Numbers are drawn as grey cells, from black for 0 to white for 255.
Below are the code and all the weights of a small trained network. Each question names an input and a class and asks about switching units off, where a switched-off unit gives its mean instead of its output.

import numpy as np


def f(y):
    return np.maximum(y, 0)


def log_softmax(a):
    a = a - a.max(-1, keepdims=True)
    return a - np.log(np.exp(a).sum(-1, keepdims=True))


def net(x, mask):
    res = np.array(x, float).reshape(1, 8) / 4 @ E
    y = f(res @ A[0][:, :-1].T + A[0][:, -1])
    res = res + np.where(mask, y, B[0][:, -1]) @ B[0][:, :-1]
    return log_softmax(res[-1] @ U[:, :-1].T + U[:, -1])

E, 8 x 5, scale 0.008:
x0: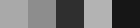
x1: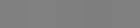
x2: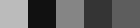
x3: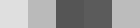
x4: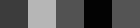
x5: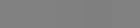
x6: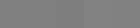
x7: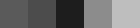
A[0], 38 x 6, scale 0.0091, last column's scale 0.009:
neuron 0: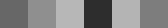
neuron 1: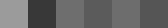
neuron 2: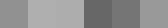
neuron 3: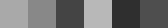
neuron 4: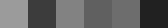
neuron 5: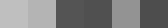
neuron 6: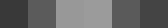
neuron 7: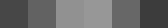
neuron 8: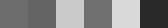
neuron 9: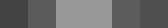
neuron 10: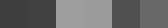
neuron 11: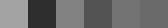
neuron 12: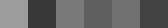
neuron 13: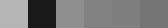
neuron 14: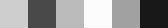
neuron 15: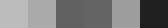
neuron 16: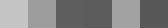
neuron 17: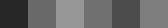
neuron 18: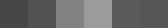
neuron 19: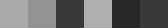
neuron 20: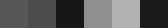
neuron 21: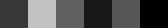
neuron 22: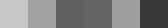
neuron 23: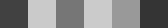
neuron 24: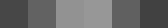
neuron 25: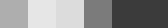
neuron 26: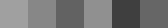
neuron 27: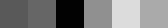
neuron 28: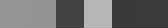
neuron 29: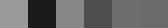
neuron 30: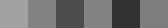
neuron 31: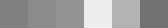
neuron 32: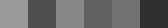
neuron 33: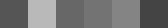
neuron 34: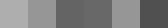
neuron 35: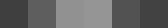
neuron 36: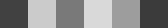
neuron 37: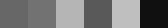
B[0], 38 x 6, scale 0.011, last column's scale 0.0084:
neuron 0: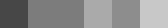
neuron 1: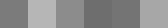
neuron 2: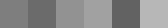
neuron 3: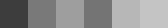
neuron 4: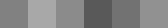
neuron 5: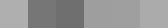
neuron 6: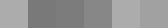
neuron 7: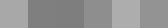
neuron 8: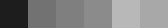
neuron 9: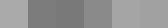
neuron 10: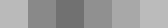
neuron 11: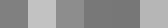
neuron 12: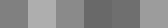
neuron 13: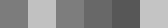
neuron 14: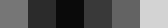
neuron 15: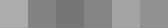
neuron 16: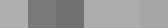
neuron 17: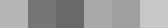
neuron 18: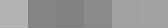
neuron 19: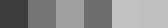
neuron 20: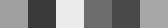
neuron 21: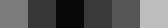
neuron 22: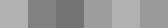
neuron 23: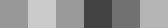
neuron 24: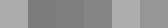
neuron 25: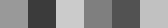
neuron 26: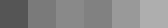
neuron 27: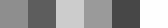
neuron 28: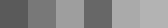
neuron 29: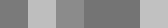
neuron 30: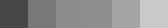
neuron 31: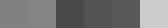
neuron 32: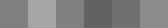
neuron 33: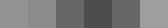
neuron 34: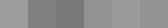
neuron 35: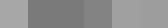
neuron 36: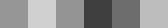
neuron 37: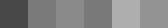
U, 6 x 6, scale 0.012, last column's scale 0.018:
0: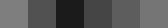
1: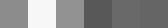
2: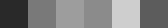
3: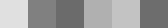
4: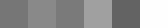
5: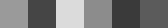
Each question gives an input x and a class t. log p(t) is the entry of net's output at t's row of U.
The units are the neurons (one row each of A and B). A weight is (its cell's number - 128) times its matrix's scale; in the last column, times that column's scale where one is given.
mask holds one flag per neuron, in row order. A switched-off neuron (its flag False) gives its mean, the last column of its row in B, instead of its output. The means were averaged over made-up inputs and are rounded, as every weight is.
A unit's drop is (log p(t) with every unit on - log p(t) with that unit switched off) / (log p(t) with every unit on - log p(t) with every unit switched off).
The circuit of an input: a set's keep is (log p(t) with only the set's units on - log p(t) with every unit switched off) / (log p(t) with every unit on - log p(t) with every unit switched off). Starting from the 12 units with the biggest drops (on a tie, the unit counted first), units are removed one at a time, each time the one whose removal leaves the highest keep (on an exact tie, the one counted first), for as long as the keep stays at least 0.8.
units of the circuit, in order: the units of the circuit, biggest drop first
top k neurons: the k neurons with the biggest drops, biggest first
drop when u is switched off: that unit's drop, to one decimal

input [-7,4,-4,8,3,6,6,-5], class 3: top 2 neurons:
(neuron 5; neuron 16)
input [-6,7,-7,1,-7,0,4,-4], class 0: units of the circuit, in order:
(neuron 14; neuron 31)
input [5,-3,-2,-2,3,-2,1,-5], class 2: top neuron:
(neuron 27)
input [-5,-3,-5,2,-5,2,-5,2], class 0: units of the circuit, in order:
(neuron 31; neuron 14)
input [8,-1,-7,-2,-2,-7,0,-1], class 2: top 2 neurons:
(neuron 19; neuron 3)
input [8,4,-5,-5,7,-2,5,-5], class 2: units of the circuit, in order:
(neuron 19; neuron 3)
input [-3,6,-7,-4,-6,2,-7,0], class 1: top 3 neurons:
(neuron 36; neuron 23; neuron 21)
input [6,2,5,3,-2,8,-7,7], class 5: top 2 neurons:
(neuron 27; neuron 20)
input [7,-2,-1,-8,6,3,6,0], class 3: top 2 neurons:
(neuron 17; neuron 10)
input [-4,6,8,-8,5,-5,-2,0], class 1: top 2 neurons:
(neuron 29; neuron 11)
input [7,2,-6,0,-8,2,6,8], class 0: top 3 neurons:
(neuron 14; neuron 31; neuron 25)
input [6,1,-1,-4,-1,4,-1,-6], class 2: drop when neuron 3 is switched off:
0.2
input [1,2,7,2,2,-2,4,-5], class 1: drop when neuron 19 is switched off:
0.0
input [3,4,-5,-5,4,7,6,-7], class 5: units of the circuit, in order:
(neuron 25)
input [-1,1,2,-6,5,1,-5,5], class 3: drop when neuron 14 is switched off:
0.1
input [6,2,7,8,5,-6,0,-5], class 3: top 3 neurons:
(neuron 5; neuron 16; neuron 22)
